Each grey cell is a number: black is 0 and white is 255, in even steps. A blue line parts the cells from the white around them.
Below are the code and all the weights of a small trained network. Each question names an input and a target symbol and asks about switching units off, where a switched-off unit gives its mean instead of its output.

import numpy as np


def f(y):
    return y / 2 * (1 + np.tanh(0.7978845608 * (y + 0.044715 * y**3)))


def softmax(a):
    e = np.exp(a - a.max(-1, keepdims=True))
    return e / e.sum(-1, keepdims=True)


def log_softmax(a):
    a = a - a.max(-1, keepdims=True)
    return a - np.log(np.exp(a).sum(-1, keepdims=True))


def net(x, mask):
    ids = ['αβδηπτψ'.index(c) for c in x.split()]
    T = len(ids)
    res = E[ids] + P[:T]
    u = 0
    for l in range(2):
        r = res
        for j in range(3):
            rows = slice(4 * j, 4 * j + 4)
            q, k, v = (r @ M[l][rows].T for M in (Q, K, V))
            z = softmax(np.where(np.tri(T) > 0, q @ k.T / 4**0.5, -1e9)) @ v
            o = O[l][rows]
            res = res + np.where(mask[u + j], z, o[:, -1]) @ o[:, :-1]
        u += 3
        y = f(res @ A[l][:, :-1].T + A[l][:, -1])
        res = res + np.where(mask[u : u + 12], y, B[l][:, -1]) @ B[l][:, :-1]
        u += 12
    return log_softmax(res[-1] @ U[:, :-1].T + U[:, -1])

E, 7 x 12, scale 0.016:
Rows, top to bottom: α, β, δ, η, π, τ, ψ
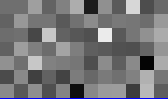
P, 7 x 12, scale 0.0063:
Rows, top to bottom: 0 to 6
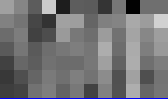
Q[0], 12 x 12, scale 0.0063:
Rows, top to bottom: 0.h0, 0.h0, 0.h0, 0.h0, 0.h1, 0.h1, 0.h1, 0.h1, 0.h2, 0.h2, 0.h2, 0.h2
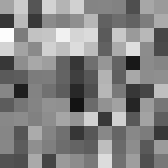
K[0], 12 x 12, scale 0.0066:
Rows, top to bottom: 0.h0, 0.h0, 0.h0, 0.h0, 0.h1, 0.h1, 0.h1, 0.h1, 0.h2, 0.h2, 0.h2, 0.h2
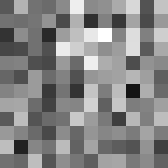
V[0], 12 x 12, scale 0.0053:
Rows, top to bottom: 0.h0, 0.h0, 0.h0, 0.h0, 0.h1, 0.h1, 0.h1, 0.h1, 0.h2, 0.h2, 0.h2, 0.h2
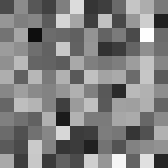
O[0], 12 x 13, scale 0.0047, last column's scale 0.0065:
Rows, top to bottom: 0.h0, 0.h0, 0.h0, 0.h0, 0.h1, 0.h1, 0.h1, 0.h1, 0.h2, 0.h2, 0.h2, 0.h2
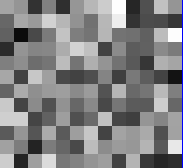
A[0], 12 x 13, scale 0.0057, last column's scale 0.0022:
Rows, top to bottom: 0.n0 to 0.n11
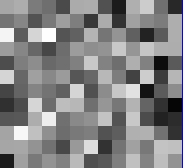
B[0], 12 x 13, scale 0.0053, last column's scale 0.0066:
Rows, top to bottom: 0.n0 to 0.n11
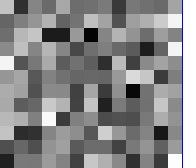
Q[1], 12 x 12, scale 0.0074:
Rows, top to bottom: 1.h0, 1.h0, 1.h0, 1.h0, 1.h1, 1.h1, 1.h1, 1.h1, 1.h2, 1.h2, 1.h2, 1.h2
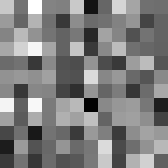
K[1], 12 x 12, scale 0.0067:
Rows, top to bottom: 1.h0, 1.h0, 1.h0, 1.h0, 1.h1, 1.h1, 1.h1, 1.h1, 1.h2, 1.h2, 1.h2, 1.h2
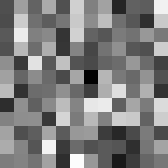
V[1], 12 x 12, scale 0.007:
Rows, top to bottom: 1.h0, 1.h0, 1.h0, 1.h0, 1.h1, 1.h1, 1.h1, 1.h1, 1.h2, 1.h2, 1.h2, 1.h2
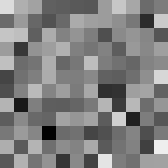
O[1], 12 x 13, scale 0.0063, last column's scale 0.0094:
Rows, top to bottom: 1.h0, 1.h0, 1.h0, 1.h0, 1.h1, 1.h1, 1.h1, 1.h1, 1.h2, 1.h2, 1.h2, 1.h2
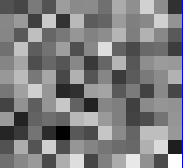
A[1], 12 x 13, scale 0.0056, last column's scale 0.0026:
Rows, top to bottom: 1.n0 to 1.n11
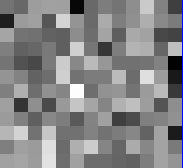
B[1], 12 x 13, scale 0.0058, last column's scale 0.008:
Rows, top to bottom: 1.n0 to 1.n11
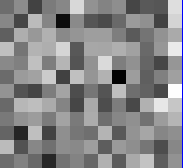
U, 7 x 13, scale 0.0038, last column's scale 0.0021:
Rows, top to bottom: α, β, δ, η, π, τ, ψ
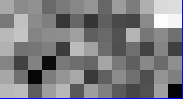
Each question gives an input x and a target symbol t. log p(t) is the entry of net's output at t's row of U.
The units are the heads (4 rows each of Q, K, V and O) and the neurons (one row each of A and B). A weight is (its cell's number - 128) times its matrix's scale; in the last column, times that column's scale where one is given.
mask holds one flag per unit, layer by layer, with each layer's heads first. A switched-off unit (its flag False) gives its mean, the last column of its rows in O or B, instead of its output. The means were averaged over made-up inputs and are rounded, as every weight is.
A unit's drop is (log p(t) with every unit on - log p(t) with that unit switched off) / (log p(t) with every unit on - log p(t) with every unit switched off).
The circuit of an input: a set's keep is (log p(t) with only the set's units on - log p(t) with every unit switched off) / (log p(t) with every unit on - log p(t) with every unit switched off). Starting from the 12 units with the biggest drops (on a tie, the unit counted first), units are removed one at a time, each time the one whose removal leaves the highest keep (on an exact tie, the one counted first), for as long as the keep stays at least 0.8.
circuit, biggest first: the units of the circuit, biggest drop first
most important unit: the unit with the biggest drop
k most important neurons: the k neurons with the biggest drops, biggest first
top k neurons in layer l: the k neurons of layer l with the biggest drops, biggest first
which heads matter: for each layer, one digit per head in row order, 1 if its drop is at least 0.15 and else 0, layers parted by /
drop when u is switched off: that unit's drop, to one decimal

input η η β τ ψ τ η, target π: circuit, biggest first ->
[1.h0; 0.n5; 0.h1; 1.h1]
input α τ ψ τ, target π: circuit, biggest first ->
[1.h0; 0.n5; 0.h1]
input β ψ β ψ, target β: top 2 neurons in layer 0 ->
[0.n2; 0.n8]
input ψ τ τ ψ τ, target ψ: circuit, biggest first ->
[0.h2; 0.h0; 1.h2; 1.h0]
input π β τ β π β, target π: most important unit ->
0.h0
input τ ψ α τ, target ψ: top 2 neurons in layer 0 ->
[0.n7; 0.n6]
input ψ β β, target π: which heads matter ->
010 / 100
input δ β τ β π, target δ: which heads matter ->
100 / 001
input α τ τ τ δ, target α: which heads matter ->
100 / 110
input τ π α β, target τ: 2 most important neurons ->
[1.n6; 1.n7]
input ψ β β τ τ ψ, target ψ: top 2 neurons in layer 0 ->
[0.n7; 0.n8]
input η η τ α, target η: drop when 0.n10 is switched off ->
0.0
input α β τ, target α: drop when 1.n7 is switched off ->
0.4
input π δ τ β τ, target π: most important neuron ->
[0.n9]
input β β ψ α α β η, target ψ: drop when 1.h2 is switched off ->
2.2
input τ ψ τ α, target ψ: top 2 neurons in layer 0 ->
[0.n6; 0.n7]
